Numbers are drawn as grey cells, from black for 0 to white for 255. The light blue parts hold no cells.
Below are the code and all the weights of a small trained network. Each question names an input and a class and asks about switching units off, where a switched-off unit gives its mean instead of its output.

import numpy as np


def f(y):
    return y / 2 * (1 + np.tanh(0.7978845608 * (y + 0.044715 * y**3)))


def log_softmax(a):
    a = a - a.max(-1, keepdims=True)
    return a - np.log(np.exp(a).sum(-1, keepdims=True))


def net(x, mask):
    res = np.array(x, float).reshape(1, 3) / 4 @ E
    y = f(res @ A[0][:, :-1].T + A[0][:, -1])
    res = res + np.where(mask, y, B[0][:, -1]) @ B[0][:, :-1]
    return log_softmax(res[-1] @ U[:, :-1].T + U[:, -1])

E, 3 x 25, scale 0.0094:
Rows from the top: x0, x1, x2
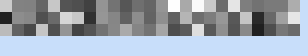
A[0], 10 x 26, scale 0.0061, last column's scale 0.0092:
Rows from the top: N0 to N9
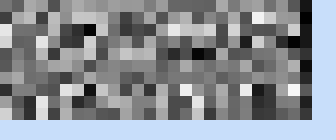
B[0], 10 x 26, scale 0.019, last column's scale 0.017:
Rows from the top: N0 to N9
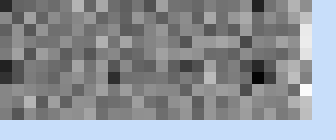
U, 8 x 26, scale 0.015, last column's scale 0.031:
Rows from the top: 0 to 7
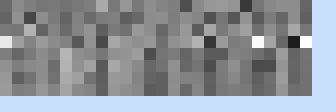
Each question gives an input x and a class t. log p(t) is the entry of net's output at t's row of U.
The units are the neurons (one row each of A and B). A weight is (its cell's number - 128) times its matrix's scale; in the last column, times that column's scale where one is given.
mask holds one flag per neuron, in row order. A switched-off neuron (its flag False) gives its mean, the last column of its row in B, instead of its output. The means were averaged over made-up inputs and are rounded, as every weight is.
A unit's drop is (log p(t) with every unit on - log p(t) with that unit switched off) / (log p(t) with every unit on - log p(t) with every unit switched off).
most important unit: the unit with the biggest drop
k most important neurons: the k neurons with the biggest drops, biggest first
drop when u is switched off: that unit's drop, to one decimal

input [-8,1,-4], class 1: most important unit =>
N4
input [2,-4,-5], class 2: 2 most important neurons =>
N7, N1
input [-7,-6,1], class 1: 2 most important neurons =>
N4, N7
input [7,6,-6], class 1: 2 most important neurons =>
N2, N3
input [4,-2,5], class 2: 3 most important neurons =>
N8, N4, N9
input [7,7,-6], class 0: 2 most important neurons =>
N7, N4
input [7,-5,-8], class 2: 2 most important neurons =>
N1, N4
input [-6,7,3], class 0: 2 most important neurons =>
N7, N2
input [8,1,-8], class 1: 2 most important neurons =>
N2, N8
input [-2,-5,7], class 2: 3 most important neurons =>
N8, N9, N7
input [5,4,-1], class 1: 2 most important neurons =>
N2, N3
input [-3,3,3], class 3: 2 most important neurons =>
N3, N2
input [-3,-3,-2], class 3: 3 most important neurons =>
N2, N5, N0
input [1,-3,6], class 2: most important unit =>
N8
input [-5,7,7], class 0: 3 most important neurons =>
N7, N1, N5
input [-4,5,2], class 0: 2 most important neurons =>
N7, N2
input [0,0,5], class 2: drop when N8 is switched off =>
0.1
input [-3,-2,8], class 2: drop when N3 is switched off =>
0.0
